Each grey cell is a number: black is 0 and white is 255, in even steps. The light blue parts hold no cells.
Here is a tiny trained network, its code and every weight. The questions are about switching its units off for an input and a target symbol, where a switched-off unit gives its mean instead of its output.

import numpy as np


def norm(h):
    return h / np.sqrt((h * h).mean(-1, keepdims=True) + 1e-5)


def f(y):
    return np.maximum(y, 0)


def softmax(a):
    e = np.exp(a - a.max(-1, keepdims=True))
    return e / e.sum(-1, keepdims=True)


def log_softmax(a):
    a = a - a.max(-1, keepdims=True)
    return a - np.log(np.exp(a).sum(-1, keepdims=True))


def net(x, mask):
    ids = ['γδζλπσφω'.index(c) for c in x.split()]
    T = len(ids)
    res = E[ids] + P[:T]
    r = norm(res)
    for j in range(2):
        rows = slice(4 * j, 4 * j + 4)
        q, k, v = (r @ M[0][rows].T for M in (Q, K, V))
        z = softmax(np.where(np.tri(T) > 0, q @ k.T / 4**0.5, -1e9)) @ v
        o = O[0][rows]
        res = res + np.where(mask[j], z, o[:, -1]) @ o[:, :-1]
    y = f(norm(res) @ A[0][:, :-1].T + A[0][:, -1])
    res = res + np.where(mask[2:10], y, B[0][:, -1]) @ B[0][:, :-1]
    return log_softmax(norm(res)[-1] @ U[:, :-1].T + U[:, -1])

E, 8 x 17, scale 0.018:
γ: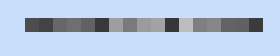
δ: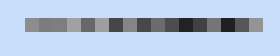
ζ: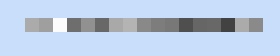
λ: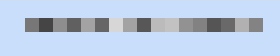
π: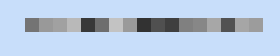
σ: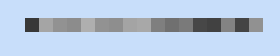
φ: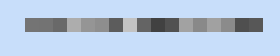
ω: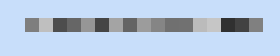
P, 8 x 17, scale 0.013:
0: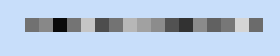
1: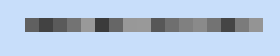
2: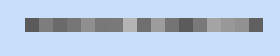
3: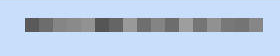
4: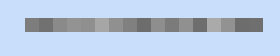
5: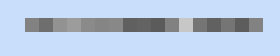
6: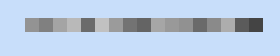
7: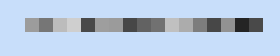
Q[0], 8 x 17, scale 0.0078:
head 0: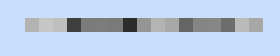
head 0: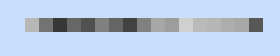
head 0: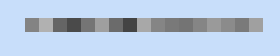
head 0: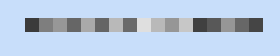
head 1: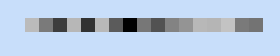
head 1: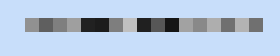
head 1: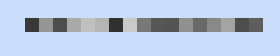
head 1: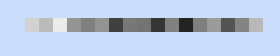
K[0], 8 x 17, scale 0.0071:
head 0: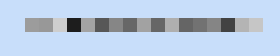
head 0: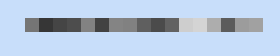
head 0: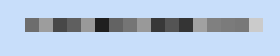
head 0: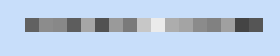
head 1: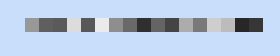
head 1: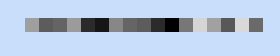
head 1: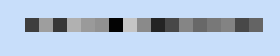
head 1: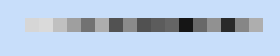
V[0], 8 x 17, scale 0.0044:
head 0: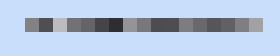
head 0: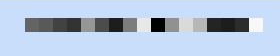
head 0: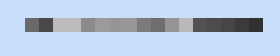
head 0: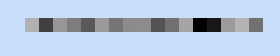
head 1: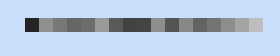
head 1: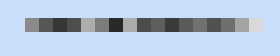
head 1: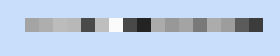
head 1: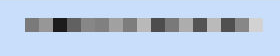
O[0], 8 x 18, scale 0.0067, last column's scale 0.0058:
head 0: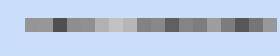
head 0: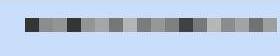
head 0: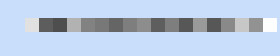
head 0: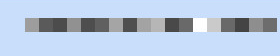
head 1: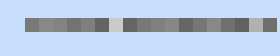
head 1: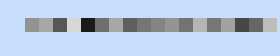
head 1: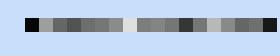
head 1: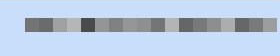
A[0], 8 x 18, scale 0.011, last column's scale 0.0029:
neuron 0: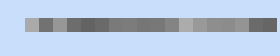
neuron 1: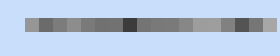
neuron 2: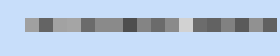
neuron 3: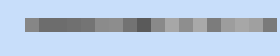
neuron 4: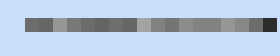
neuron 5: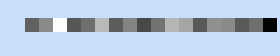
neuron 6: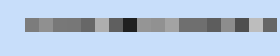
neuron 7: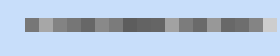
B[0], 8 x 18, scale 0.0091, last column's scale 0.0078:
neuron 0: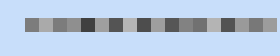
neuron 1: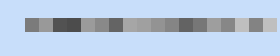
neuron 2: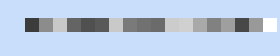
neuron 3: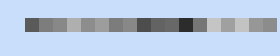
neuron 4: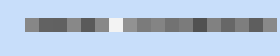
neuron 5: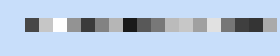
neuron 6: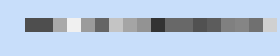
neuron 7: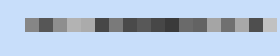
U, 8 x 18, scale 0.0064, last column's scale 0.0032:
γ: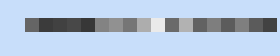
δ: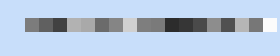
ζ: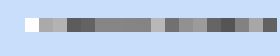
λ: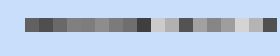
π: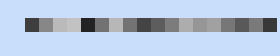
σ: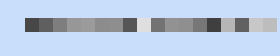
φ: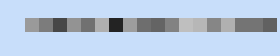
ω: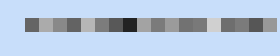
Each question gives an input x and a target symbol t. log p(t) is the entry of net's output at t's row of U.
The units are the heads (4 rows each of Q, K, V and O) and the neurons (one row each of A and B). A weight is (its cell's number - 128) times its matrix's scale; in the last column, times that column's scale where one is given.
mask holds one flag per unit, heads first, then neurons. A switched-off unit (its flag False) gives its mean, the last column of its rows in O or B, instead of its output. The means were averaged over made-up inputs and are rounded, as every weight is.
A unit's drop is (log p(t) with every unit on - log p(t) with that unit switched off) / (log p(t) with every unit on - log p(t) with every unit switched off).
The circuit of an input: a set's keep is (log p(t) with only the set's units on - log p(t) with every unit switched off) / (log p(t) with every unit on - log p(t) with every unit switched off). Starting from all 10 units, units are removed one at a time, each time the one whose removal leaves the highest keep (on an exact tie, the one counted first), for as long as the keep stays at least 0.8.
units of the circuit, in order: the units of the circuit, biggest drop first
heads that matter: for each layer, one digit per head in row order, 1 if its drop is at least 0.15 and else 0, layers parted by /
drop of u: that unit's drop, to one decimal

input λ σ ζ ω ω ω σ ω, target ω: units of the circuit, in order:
head 1; neuron 2
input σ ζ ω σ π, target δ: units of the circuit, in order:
head 1; neuron 2
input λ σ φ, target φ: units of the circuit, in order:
neuron 6; neuron 7
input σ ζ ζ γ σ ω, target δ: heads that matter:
10
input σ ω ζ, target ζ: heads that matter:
10
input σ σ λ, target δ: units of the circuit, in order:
neuron 2
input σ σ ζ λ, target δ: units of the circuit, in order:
head 1; neuron 2
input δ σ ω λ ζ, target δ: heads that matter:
11
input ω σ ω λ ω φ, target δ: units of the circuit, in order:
head 0; head 1; neuron 2
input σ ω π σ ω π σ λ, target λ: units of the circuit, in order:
head 0; head 1; neuron 3
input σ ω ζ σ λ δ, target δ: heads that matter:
10
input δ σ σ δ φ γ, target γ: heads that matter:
00
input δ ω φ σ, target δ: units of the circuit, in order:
head 0; neuron 2
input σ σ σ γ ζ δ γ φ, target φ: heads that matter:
11
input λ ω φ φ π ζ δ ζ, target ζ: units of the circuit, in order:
head 0; head 1; neuron 6
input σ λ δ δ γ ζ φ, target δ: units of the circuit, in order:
head 1
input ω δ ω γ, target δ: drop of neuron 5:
0.2
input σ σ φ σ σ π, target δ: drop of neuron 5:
0.2
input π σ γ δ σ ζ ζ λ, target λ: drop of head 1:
0.8
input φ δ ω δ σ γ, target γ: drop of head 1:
-0.2
